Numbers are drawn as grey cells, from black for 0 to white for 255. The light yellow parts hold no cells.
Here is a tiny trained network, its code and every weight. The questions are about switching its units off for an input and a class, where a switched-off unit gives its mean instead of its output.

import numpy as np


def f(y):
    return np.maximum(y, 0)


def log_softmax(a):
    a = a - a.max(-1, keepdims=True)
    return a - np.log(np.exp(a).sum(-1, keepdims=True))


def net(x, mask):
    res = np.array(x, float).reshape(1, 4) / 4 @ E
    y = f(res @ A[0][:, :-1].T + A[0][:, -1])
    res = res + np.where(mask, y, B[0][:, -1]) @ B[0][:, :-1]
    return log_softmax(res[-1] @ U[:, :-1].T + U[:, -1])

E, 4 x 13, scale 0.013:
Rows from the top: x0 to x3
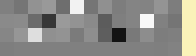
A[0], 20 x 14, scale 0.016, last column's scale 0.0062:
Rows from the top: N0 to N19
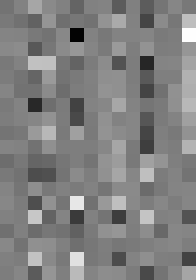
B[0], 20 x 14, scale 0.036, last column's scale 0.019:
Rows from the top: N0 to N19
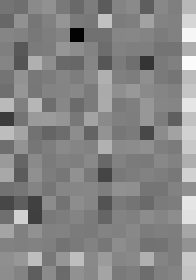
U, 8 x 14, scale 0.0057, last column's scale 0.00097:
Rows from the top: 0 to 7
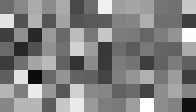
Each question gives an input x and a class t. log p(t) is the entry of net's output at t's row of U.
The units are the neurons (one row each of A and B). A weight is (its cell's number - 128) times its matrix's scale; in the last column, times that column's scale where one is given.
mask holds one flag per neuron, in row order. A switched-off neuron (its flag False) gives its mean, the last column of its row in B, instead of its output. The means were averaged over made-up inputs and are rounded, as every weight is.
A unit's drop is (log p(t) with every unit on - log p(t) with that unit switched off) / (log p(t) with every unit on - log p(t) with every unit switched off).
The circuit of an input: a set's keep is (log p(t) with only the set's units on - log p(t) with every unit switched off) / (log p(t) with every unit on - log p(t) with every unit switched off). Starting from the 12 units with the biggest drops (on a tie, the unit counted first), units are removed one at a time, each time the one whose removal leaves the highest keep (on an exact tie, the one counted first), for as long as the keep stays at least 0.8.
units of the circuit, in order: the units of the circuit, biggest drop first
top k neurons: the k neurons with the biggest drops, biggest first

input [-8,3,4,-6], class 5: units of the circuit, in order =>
(N15)
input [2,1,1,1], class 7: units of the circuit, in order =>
(N4 N2)
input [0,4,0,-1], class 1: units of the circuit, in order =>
(N14 N10)
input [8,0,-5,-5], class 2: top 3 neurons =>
(N4 N19 N1)
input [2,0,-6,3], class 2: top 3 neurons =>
(N14 N4 N1)
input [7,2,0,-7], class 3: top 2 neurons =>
(N14 N7)
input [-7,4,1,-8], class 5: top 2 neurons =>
(N15 N4)
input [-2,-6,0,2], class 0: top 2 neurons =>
(N14 N1)
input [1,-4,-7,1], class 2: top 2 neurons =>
(N14 N2)
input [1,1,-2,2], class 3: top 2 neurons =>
(N2 N15)
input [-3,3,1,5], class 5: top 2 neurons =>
(N4 N15)
